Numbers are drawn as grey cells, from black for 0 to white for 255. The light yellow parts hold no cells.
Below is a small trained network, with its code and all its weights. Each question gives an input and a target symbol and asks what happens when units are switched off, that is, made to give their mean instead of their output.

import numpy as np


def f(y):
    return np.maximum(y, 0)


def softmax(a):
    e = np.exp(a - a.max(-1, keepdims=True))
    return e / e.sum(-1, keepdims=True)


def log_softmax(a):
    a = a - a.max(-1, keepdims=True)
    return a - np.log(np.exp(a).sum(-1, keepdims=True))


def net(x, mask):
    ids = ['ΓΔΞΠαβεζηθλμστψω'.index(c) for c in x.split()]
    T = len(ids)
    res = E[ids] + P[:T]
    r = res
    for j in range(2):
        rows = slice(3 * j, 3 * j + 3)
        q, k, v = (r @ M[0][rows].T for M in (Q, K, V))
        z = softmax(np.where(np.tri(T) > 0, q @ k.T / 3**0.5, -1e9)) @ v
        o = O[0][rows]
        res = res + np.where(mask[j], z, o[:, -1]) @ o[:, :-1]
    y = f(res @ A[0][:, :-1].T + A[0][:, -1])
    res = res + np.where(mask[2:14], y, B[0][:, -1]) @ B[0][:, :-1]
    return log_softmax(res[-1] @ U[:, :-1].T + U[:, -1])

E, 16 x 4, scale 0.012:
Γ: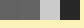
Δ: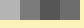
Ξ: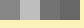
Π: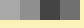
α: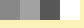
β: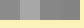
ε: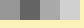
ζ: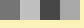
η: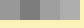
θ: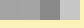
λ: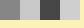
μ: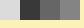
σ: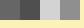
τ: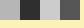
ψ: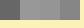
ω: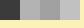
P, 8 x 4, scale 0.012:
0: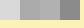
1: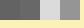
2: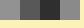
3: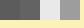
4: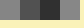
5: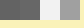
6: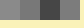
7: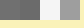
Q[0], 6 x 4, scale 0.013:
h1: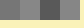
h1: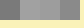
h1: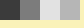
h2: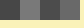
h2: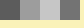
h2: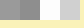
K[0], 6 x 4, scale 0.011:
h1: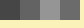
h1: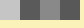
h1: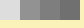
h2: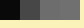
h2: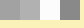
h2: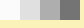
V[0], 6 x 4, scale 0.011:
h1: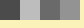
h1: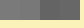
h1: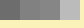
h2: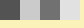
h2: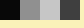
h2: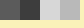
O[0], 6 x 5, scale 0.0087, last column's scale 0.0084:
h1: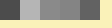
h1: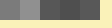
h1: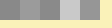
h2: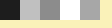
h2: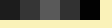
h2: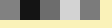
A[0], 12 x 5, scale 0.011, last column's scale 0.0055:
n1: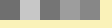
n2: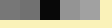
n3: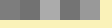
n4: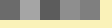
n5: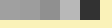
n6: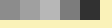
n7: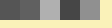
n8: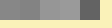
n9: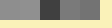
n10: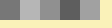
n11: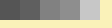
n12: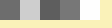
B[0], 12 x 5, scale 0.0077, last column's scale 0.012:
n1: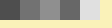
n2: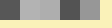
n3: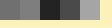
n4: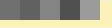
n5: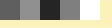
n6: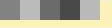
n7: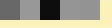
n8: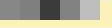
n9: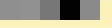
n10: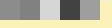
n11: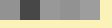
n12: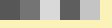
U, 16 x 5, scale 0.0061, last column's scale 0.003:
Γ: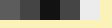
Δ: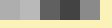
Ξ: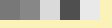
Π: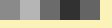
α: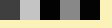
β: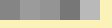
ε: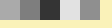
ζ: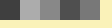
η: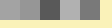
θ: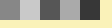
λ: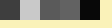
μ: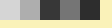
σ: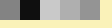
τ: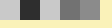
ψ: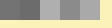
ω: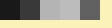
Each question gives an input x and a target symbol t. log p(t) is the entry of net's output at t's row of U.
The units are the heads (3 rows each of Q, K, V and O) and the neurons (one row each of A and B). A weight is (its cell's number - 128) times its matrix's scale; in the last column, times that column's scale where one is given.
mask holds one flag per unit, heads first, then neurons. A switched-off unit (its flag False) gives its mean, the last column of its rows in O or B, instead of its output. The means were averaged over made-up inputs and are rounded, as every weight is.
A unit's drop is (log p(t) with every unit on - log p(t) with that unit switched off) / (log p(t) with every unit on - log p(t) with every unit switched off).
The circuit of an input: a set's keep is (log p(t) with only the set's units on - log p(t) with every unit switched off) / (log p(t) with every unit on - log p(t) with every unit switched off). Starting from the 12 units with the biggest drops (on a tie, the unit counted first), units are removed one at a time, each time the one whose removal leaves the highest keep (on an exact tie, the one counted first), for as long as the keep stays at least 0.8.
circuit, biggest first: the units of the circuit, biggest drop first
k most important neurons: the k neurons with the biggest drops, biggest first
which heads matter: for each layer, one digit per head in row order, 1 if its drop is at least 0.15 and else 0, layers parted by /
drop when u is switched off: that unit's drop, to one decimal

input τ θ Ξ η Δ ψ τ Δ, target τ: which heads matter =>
01
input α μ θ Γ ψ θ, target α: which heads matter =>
01
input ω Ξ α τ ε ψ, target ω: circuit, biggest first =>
(h2)
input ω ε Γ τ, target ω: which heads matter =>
01
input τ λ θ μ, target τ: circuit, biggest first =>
(h2, n5)
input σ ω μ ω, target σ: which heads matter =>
01
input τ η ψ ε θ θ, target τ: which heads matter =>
11
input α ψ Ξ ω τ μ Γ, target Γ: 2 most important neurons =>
(n7, n12)
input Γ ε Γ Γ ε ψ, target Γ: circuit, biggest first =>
(h2, n7)
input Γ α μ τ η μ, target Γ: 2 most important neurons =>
(n7, n3)
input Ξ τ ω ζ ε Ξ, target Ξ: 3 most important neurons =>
(n10, n5, n12)
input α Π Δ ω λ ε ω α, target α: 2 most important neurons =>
(n5, n8)
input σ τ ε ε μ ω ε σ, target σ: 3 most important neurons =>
(n5, n11, n6)
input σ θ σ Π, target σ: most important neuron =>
(n5)
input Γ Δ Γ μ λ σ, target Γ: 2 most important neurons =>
(n7, n3)
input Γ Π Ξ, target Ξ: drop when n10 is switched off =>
0.1
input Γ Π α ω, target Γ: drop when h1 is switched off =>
0.1
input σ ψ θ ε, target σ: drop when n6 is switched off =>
0.1
